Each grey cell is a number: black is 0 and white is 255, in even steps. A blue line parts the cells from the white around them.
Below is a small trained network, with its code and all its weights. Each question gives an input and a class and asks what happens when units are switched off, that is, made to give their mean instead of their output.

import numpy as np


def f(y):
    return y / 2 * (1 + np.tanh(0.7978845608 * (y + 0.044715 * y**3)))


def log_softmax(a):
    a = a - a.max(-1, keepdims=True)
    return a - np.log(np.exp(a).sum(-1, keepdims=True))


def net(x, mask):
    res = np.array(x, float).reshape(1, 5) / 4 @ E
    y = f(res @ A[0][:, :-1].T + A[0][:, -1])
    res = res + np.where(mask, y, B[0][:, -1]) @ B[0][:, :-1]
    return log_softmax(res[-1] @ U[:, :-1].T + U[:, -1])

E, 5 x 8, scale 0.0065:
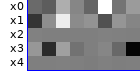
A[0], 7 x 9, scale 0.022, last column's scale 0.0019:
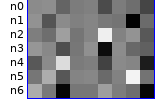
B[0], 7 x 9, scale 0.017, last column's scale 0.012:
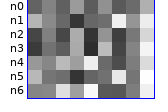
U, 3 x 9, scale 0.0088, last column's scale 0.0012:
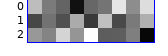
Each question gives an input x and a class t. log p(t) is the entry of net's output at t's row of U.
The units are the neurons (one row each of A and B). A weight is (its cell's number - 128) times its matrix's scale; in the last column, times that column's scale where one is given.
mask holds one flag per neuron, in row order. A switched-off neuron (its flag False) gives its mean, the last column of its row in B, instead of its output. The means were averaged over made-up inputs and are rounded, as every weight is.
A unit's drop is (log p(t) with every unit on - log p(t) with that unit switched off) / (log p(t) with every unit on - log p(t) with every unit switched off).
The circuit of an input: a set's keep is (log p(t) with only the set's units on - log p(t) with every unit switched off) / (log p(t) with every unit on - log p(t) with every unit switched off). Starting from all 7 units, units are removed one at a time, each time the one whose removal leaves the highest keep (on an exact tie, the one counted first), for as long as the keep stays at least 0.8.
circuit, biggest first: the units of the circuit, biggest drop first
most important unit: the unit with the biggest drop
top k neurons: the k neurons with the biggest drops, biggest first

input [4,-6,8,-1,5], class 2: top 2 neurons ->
[n6; n3]
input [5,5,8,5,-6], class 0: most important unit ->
n1
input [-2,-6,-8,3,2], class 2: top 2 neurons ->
[n6; n5]
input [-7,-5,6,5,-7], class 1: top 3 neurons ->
[n3; n5; n0]
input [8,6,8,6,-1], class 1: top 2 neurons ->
[n2; n5]
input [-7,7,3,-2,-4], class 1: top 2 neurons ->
[n3; n6]
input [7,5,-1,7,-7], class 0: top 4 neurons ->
[n1; n3; n0; n6]
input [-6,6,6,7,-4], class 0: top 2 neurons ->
[n1; n6]
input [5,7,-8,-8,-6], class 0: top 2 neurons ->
[n5; n6]
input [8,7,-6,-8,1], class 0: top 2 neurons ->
[n5; n3]
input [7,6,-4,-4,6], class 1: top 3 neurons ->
[n2; n6; n1]
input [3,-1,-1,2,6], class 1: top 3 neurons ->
[n5; n2; n6]
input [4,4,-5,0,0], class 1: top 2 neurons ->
[n6; n2]
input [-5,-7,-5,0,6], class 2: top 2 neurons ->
[n6; n2]
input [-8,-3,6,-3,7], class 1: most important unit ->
n3
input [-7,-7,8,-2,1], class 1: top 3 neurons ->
[n3; n4; n0]
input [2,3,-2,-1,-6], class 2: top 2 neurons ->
[n3; n1]
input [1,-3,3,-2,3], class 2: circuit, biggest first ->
[n1; n3]
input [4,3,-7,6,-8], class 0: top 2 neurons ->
[n1; n3]
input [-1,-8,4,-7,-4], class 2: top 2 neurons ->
[n6; n1]
